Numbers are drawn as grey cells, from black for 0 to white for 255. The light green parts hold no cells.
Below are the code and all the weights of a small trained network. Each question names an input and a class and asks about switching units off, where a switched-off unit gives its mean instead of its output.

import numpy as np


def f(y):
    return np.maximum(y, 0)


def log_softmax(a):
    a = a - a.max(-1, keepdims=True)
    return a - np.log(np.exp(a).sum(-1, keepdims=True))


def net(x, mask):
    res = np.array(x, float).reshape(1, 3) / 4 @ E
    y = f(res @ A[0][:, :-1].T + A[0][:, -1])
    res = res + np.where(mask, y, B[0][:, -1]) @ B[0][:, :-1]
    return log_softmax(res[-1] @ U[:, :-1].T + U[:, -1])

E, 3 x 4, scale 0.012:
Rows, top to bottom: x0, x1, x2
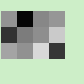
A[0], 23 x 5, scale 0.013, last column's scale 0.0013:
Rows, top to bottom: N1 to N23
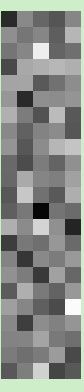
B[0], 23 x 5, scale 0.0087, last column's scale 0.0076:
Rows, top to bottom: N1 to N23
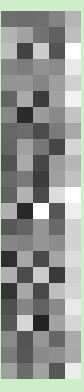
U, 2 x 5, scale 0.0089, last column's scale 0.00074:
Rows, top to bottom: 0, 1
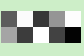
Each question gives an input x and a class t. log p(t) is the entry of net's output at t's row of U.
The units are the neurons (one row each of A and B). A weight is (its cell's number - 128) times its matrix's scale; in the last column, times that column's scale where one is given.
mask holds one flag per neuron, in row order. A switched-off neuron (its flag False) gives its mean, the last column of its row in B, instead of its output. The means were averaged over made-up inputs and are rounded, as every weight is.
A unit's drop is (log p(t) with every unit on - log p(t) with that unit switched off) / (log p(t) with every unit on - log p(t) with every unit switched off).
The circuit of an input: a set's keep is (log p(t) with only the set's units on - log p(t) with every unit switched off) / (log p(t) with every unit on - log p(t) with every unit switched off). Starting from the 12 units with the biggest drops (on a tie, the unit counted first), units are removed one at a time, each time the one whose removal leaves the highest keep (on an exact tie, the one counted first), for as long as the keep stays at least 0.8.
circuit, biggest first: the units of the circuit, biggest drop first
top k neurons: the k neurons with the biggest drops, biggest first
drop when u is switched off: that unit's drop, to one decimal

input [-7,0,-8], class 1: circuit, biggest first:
N13
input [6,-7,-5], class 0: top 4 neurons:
N20, N6, N16, N3
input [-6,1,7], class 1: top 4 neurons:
N3, N23, N20, N6
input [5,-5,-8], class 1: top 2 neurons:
N13, N17
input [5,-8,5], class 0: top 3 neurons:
N20, N13, N6
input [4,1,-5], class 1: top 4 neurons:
N13, N17, N12, N7
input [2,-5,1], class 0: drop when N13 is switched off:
0.2
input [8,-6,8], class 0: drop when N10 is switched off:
0.1
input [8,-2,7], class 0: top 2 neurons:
N20, N6
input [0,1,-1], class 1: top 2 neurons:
N12, N20
